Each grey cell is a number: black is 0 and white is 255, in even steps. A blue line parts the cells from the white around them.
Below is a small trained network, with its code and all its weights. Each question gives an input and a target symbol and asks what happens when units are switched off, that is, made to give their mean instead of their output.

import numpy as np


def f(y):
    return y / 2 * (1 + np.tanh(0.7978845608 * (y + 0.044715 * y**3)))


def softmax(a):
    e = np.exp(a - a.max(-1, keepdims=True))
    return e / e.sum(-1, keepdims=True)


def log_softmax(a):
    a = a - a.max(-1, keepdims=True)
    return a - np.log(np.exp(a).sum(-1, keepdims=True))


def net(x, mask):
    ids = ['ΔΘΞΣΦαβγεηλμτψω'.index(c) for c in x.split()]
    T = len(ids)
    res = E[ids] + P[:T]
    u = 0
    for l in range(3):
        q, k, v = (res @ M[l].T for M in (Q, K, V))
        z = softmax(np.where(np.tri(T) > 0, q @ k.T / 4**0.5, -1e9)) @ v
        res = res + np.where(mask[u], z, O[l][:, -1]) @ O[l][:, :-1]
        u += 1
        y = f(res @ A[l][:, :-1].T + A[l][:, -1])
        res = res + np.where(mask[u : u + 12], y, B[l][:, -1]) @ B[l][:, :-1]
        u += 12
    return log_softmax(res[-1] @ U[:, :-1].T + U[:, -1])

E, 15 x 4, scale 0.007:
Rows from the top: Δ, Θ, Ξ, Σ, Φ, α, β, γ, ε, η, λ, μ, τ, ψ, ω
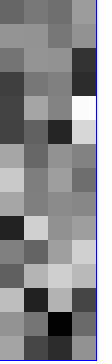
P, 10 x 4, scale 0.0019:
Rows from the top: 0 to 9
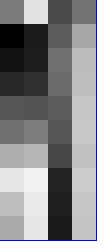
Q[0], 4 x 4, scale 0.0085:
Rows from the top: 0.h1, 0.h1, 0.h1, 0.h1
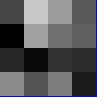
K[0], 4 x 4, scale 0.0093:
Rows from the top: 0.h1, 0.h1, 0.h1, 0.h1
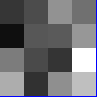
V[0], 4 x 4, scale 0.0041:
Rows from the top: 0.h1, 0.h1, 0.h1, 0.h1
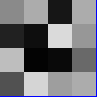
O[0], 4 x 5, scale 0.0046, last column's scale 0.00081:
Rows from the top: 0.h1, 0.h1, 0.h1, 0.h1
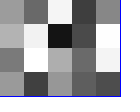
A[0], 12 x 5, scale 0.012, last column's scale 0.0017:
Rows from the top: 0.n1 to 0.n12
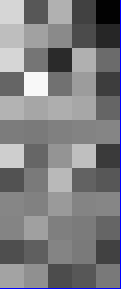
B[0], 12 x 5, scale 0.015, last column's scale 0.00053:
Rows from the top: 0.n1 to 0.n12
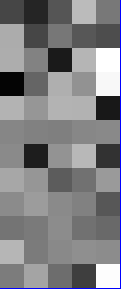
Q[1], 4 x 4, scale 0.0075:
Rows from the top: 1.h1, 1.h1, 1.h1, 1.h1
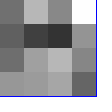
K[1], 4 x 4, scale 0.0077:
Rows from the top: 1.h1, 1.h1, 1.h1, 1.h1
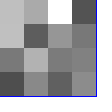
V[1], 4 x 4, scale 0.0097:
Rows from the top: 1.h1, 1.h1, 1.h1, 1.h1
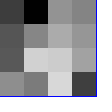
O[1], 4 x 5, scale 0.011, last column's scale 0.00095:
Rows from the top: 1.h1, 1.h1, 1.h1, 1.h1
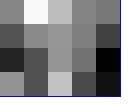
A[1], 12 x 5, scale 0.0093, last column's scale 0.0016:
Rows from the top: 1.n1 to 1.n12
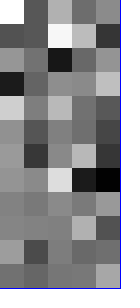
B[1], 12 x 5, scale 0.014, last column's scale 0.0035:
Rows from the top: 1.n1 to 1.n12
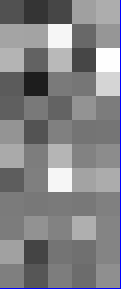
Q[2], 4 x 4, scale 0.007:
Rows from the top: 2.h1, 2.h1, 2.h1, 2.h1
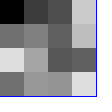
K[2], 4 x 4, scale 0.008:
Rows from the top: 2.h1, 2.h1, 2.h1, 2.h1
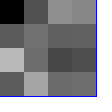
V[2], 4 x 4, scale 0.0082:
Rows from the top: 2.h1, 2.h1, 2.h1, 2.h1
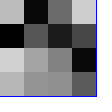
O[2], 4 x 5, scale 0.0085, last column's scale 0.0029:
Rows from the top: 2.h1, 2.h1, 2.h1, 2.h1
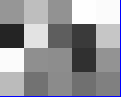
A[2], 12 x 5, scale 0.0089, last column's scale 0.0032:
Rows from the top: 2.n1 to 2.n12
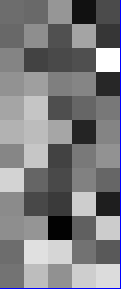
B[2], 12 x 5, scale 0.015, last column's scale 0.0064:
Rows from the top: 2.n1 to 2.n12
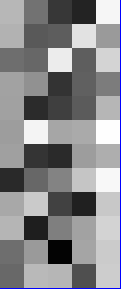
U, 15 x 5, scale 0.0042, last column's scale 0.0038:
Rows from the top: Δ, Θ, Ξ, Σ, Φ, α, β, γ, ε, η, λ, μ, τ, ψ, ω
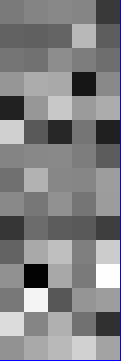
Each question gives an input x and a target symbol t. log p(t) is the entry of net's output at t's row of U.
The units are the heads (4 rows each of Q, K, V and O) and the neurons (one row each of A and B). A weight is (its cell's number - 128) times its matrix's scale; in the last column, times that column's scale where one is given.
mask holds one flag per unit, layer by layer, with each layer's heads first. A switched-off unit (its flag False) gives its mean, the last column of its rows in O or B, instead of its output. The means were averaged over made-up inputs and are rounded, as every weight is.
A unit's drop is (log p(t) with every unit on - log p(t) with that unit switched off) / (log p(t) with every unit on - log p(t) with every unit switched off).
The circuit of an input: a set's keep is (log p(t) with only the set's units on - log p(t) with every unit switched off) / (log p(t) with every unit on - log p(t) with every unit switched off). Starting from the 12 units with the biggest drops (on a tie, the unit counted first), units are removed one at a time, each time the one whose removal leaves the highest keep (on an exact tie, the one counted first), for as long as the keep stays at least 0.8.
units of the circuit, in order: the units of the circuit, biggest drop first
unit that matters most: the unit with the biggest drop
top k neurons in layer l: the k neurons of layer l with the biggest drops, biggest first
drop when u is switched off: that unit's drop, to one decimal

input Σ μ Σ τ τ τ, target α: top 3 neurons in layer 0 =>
[0.n1, 0.n4, 0.n7]
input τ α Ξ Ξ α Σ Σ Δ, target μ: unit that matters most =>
2.h1
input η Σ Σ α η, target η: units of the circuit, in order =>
[2.h1, 0.n4, 1.h1]
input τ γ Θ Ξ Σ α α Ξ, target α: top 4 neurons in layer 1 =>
[1.n8, 1.n2, 1.n1, 1.n7]
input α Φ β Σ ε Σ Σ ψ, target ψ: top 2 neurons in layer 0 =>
[0.n12, 0.n3]
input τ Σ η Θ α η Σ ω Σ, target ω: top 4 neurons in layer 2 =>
[2.n6, 2.n8, 2.n1, 2.n9]
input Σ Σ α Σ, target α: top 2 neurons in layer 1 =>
[1.n2, 1.n4]
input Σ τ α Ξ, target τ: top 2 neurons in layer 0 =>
[0.n3, 0.n1]
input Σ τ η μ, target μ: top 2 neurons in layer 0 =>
[0.n3, 0.n4]
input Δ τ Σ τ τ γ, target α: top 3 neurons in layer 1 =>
[1.n8, 1.n1, 1.n2]
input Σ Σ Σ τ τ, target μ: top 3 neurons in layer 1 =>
[1.n1, 1.n2, 1.n5]
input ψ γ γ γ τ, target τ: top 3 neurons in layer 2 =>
[2.n9, 2.n3, 2.n10]
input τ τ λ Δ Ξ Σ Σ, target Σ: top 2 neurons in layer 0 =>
[0.n1, 0.n3]
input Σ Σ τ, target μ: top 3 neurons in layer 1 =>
[1.n1, 1.n2, 1.n8]
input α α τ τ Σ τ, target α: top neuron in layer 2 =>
[2.n7]
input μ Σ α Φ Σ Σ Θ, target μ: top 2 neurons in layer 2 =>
[2.n6, 2.n10]
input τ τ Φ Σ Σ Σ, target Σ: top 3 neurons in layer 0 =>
[0.n3, 0.n1, 0.n7]
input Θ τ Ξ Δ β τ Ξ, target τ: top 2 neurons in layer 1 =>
[1.n8, 1.n1]
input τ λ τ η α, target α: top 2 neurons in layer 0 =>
[0.n1, 0.n3]
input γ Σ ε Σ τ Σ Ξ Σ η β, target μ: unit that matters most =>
2.n6
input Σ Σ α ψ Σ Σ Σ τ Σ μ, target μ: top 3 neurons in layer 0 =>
[0.n4, 0.n3, 0.n5]
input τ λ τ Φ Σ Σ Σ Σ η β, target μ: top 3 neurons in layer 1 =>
[1.n2, 1.n8, 1.n3]
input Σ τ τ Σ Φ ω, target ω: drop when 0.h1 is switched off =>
0.2
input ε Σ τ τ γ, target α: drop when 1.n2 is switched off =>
0.5
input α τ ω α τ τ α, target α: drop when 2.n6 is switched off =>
0.2
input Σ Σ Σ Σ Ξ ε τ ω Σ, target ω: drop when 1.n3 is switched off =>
0.9
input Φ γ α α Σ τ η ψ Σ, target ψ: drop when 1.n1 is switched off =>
0.3
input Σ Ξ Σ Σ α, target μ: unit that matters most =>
2.n6
